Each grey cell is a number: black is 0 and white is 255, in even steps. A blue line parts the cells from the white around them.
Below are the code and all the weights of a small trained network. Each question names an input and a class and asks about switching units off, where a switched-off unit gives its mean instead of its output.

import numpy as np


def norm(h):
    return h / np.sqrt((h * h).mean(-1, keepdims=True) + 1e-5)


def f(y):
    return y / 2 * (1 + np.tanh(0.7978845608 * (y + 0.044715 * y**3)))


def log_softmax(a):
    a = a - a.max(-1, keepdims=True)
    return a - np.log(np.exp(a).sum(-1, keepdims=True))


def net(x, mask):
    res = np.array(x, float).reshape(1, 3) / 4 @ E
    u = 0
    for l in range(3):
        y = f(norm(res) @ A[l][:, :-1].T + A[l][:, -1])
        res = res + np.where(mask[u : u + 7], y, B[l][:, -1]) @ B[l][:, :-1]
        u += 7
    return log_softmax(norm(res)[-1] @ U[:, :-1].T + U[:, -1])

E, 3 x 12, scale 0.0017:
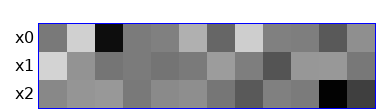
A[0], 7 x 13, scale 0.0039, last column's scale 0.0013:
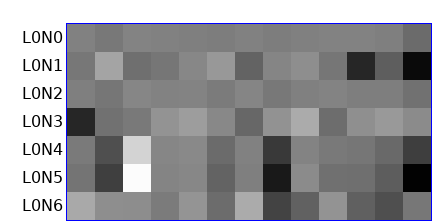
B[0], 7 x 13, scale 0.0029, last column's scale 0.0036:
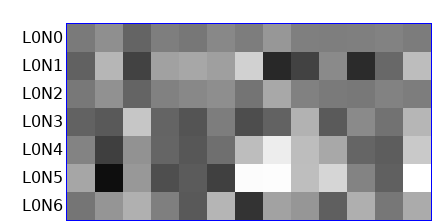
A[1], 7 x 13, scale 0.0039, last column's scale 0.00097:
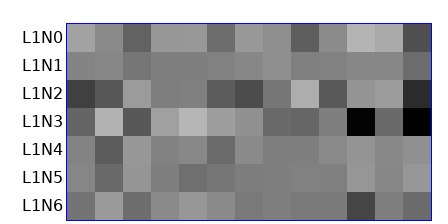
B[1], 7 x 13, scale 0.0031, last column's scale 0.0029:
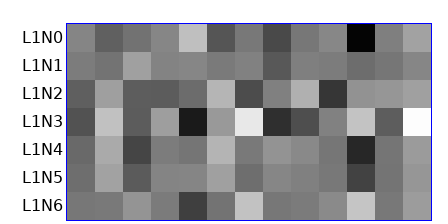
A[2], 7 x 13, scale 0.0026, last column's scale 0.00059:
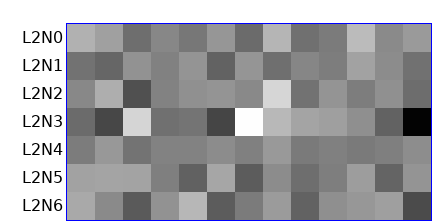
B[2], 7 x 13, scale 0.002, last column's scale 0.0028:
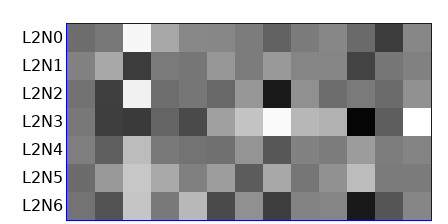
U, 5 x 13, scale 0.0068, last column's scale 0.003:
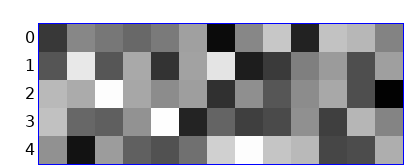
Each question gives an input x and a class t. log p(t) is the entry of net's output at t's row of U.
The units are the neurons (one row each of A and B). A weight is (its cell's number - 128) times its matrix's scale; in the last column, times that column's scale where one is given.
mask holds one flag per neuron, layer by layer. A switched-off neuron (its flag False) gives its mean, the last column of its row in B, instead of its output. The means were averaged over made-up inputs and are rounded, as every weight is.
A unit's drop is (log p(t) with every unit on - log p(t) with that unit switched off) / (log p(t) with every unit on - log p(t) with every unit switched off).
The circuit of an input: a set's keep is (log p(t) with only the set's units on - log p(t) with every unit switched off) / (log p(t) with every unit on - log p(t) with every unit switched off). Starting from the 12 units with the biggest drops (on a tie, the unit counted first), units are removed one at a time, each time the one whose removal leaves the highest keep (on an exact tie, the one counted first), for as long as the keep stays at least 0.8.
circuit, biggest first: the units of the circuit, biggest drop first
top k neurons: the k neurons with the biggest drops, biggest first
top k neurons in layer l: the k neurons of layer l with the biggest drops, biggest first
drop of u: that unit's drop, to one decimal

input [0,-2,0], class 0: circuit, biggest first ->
[L0N3, L1N2, L0N5]
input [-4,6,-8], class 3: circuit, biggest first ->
[L0N5, L1N0, L0N4, L1N3]
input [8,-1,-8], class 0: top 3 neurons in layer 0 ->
[L0N5, L0N1, L0N3]
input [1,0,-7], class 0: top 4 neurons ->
[L0N5, L0N1, L1N2, L0N3]
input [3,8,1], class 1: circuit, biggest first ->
[L0N5]
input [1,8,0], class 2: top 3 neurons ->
[L0N6, L0N5, L0N1]
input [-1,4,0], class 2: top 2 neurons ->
[L0N5, L0N6]
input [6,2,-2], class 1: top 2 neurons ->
[L0N5, L0N4]
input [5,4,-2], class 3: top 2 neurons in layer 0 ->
[L0N1, L0N5]
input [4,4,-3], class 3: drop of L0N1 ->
0.1
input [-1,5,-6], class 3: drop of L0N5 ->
0.2
